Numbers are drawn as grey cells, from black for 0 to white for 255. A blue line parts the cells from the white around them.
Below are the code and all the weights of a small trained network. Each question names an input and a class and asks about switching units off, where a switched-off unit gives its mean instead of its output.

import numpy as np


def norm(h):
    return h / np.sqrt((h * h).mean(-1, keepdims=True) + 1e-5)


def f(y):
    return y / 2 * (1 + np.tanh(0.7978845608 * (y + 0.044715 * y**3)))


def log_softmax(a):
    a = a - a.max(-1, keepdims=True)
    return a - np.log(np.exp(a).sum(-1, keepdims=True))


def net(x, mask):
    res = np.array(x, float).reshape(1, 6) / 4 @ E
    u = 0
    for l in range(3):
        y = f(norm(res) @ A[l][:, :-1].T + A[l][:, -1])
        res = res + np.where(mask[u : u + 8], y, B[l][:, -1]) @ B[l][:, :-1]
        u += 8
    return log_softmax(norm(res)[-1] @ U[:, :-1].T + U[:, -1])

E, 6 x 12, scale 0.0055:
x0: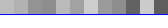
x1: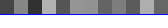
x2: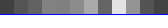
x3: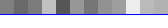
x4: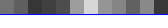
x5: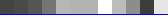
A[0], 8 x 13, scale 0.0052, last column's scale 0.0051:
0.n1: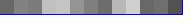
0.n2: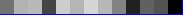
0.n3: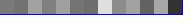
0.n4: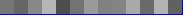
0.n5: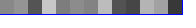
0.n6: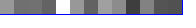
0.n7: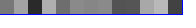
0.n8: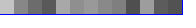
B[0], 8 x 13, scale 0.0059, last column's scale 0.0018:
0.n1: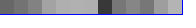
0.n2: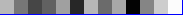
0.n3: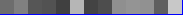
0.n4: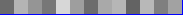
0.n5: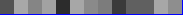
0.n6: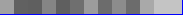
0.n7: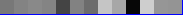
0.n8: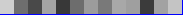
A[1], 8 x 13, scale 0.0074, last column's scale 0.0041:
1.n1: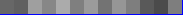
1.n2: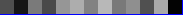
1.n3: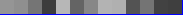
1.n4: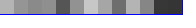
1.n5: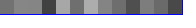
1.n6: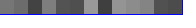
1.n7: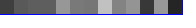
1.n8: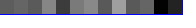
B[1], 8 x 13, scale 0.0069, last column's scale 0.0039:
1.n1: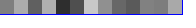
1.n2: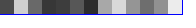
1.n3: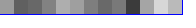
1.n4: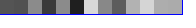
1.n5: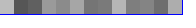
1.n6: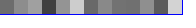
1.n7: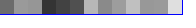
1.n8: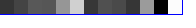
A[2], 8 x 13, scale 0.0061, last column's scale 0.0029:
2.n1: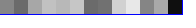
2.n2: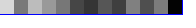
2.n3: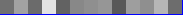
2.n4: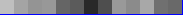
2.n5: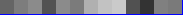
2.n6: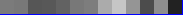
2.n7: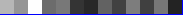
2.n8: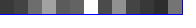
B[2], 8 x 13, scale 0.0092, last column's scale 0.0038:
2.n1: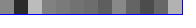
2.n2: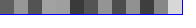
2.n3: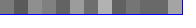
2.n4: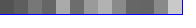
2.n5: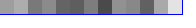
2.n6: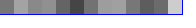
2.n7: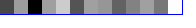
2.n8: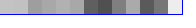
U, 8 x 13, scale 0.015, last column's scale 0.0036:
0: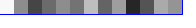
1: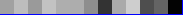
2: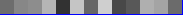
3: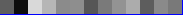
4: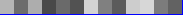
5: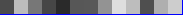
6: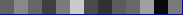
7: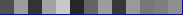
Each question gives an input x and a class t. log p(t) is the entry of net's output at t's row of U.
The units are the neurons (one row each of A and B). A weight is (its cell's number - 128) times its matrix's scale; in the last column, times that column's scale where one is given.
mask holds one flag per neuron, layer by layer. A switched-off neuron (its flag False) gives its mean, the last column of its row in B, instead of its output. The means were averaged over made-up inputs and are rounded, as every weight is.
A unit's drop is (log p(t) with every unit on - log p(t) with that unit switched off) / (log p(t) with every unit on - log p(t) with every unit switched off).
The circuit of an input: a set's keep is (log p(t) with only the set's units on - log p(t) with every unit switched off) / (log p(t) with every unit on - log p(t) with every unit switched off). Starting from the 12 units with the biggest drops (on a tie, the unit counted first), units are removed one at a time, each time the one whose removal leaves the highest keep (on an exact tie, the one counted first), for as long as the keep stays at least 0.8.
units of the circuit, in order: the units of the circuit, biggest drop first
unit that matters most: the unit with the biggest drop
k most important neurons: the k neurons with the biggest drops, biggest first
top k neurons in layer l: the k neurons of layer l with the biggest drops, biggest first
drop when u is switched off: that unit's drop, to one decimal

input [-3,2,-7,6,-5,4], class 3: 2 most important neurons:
2.n1; 1.n1
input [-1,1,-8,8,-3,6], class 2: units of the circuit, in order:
2.n3
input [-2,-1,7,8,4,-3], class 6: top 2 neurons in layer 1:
1.n8; 1.n6
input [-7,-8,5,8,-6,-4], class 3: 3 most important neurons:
2.n1; 0.n1; 0.n4
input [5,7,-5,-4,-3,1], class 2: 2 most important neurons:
0.n5; 2.n3
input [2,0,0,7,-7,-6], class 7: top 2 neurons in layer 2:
2.n7; 2.n2
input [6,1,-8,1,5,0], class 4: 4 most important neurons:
1.n4; 0.n8; 1.n8; 2.n2
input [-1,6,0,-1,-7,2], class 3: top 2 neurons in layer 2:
2.n1; 2.n7
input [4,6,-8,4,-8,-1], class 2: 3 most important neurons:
0.n7; 2.n3; 0.n5
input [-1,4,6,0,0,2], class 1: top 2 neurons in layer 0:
0.n1; 0.n3
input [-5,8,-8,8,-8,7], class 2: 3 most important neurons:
0.n7; 0.n5; 2.n3
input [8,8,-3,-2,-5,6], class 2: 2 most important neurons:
0.n5; 2.n3
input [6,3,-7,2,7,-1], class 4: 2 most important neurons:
1.n4; 0.n8
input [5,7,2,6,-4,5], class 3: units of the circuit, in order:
2.n1
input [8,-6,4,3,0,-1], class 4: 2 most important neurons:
1.n4; 0.n4
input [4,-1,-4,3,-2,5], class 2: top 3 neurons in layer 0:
0.n5; 0.n7; 0.n3
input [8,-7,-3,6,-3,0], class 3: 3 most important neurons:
2.n1; 1.n7; 1.n1
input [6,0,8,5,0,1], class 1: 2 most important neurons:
2.n8; 1.n1
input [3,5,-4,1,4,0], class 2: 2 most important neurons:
0.n7; 0.n5
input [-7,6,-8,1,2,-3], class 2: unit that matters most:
0.n7
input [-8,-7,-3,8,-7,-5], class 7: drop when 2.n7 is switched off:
0.3
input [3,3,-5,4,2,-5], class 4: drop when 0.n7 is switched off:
-0.1
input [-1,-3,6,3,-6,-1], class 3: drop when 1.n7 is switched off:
0.0
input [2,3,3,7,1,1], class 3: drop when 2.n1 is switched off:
0.1
